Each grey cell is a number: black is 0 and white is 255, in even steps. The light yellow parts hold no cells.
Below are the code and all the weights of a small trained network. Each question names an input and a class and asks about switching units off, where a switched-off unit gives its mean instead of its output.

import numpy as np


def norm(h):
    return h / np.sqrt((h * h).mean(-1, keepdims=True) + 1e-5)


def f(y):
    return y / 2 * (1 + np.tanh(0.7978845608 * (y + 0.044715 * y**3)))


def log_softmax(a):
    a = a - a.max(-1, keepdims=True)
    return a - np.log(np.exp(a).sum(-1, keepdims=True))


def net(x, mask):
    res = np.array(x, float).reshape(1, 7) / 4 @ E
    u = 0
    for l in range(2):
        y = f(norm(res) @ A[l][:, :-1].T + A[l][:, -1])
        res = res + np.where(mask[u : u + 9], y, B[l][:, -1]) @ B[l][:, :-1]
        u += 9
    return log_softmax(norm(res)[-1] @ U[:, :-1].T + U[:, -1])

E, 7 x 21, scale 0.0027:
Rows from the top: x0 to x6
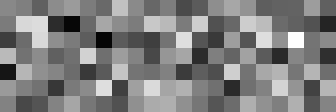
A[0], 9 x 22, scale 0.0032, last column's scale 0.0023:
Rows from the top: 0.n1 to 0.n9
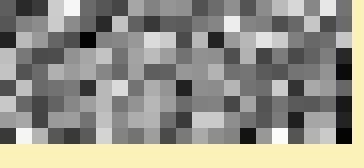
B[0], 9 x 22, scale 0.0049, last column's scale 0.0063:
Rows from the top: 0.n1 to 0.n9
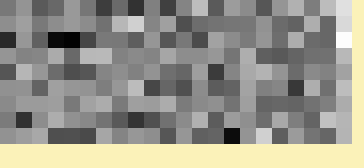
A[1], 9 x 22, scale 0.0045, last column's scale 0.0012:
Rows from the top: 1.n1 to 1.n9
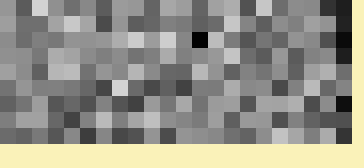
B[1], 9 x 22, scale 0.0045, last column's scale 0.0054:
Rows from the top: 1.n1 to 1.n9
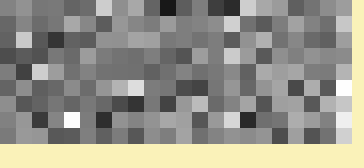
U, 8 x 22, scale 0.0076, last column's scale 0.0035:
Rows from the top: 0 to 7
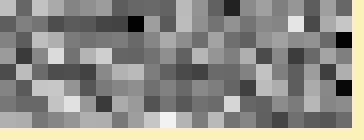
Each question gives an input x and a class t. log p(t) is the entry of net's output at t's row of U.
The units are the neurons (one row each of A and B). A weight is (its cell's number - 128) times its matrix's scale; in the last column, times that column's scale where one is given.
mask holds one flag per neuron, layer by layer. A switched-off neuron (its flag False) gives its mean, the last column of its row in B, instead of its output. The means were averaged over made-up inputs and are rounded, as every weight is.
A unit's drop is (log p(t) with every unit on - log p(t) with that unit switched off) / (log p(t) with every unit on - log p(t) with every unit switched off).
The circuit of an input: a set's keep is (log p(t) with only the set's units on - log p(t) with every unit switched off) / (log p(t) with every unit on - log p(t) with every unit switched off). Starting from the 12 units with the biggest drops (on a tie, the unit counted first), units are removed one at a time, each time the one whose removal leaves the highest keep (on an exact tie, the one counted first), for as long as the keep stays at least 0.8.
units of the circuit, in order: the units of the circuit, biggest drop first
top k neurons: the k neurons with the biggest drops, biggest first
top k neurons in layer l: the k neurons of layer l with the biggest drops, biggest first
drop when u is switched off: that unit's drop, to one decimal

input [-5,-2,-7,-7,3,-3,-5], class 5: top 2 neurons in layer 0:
(0.n8 0.n6)
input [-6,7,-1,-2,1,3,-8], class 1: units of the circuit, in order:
(1.n6)
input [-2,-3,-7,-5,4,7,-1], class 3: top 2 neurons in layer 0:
(0.n8 0.n6)
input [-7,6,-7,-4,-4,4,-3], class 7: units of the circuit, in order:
(1.n8 0.n4)
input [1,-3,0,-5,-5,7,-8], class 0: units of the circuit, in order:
(0.n3 0.n9)
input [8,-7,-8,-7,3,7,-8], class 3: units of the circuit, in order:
(0.n8 1.n8)
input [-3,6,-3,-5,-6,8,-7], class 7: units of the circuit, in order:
(0.n4 1.n8)
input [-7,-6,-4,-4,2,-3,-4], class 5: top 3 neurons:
(0.n9 0.n6 0.n3)
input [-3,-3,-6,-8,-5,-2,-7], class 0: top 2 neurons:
(0.n9 1.n5)
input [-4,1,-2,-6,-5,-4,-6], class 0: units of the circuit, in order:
(0.n3 0.n9 0.n8)
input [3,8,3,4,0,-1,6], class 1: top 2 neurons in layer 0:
(0.n2 0.n6)
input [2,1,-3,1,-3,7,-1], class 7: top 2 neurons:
(0.n1 1.n8)
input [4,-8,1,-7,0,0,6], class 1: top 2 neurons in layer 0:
(0.n1 0.n6)
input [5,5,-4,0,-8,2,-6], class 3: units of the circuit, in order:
(0.n8)
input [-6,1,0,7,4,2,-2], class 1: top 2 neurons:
(0.n2 0.n6)
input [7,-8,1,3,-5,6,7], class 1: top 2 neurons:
(0.n1 0.n2)
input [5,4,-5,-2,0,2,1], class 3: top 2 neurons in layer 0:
(0.n8 0.n6)
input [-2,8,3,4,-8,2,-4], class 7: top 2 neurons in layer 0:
(0.n3 0.n1)
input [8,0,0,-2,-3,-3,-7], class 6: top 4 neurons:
(0.n3 0.n8 0.n9 1.n2)
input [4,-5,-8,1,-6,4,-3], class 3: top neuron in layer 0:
(0.n8)
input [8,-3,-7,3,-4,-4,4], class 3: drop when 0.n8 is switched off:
0.3
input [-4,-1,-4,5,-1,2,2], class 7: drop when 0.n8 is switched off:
0.0
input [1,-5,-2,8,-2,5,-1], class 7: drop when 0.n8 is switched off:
0.1
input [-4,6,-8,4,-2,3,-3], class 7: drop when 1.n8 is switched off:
0.3
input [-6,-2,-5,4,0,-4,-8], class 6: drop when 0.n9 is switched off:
0.2
